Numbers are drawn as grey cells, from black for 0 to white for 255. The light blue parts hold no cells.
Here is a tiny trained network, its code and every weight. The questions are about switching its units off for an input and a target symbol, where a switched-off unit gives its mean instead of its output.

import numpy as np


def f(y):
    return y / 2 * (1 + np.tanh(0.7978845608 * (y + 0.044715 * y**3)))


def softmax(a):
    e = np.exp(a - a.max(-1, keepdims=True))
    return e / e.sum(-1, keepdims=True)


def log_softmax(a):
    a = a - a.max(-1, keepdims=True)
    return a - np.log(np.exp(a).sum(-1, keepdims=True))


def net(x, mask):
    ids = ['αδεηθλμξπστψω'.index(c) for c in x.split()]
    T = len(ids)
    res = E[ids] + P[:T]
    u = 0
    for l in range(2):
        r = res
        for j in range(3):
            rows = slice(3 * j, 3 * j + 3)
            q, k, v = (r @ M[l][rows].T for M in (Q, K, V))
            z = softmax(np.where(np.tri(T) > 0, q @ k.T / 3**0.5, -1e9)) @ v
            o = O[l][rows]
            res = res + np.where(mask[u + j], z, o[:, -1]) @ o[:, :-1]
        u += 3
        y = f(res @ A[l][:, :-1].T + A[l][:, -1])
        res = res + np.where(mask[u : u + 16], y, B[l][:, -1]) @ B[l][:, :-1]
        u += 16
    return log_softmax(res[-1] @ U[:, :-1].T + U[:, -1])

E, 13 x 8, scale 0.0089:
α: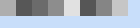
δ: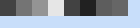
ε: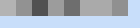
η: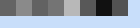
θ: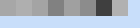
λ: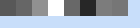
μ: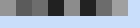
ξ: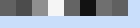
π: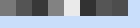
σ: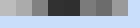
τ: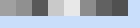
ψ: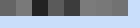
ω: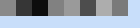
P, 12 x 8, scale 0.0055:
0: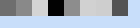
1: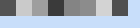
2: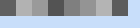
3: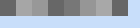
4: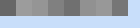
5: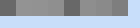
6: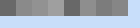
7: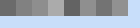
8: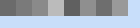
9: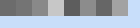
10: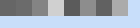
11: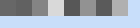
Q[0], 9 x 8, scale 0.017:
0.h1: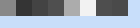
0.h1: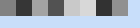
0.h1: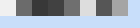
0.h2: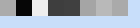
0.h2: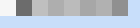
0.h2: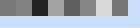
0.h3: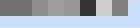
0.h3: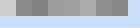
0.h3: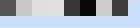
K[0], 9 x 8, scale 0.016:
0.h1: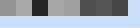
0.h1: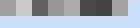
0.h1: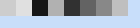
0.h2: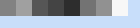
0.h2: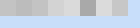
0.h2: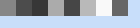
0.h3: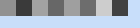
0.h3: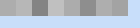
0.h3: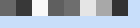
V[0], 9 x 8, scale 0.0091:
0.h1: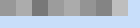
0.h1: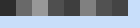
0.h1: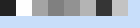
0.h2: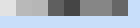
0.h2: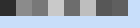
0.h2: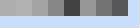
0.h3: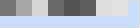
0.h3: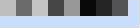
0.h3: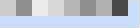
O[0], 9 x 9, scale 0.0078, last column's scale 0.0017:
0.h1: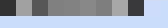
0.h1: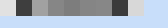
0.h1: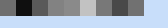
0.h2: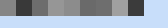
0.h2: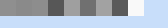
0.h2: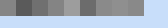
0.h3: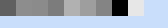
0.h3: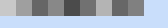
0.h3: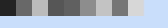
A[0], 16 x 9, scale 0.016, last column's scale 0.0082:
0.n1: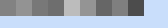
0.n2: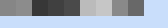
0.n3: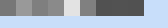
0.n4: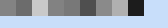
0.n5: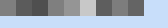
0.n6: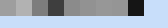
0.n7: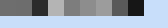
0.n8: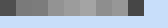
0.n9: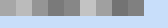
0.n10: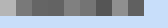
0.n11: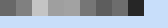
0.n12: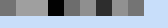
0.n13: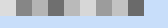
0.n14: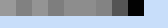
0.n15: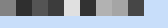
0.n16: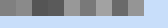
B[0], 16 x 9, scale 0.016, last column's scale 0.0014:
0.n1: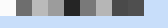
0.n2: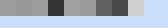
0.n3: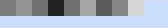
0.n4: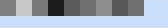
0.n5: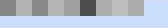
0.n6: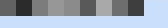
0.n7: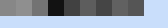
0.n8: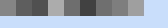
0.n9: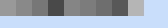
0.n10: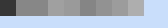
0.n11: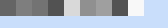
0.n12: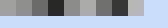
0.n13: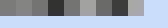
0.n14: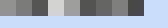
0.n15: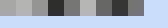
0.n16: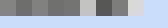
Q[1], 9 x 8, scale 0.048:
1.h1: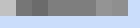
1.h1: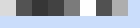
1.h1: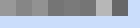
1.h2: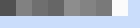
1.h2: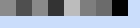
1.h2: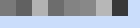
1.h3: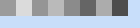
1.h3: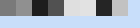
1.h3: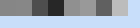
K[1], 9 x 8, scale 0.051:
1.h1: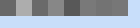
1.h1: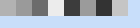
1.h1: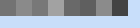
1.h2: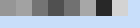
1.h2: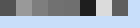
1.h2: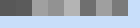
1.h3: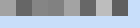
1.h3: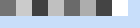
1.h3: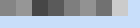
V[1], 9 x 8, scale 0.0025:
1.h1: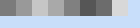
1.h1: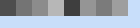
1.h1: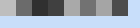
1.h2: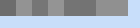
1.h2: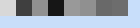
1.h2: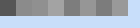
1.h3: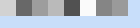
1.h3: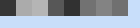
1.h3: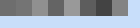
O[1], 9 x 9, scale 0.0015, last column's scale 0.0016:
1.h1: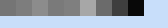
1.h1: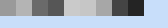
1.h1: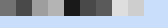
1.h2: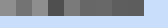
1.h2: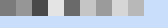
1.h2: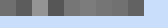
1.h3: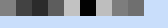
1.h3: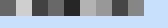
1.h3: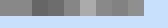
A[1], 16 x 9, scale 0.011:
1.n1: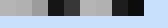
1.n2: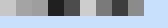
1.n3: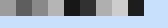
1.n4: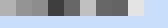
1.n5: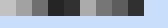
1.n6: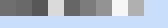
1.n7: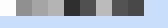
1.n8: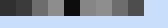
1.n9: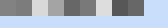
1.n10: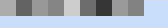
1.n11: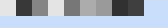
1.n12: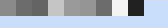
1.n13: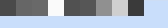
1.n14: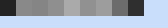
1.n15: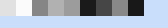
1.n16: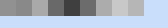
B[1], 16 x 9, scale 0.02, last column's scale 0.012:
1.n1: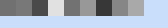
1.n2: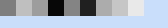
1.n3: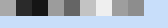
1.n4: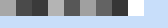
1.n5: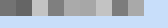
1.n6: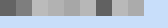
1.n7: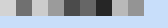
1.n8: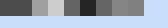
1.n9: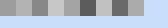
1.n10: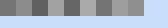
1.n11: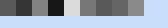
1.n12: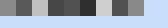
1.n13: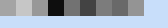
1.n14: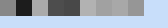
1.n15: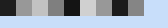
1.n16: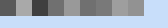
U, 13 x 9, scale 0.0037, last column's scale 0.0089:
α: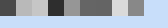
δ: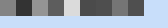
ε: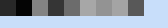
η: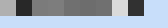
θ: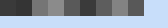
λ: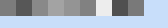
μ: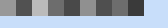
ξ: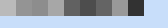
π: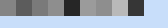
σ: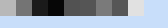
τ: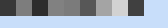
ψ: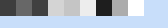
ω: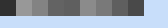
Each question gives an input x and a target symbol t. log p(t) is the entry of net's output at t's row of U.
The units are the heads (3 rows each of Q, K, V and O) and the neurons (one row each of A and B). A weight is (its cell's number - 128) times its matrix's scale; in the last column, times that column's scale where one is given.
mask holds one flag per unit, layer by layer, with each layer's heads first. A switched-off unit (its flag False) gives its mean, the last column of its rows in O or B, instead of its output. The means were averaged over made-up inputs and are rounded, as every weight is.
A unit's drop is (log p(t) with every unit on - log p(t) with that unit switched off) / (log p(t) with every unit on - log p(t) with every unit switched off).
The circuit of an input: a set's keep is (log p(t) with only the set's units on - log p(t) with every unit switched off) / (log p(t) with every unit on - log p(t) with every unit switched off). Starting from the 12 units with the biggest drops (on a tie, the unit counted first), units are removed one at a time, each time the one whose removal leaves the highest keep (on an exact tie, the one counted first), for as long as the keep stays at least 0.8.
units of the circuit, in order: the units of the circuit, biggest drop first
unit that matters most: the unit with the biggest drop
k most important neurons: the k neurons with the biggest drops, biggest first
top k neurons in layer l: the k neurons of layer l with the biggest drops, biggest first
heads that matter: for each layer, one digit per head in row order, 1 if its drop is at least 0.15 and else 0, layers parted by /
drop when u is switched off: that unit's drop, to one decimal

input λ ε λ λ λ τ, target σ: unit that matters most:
0.n3
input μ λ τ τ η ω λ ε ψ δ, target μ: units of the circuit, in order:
[0.h3; 1.n7; 1.n15; 0.h1]
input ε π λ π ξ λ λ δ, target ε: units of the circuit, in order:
[0.h3; 1.n14; 0.n11]
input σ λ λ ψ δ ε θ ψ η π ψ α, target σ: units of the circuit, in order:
[0.n15; 1.n4]
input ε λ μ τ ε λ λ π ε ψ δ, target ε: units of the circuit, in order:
[0.h3; 0.n11; 1.n14]
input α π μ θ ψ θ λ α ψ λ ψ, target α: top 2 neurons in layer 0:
[0.n10; 0.n5]
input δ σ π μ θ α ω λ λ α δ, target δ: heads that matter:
100 / 000
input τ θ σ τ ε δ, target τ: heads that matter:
001 / 000
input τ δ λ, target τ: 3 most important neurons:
[1.n3; 1.n16; 0.n4]
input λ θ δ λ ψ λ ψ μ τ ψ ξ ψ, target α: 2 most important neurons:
[1.n6; 1.n13]
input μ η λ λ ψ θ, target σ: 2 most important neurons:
[0.n13; 1.n2]
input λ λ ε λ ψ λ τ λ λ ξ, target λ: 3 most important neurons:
[1.n9; 0.n11; 1.n2]
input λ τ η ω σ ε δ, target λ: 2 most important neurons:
[1.n9; 0.n11]
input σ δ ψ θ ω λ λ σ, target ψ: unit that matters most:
0.h2
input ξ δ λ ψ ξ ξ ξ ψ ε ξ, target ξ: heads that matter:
101 / 000
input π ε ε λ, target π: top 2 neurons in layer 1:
[1.n3; 1.n7]
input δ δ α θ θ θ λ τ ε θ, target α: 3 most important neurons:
[1.n6; 1.n13; 1.n4]
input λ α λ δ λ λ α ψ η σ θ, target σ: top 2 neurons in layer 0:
[0.n13; 0.n12]
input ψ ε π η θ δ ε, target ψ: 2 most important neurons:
[1.n2; 0.n2]
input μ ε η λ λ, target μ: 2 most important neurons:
[1.n7; 1.n15]
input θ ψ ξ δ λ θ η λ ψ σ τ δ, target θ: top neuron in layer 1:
[1.n8]
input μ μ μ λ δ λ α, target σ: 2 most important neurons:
[0.n13; 1.n2]
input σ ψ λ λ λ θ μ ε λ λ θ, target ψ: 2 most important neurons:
[1.n2; 0.n13]
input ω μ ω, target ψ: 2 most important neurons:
[1.n2; 0.n9]
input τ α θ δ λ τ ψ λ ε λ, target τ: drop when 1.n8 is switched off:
0.1
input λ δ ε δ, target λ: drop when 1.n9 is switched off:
0.4
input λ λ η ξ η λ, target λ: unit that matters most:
0.h3
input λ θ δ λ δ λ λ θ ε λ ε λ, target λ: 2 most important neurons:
[1.n9; 0.n11]
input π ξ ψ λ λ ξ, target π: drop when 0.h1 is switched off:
0.2
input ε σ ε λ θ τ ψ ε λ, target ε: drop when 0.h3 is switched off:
1.6
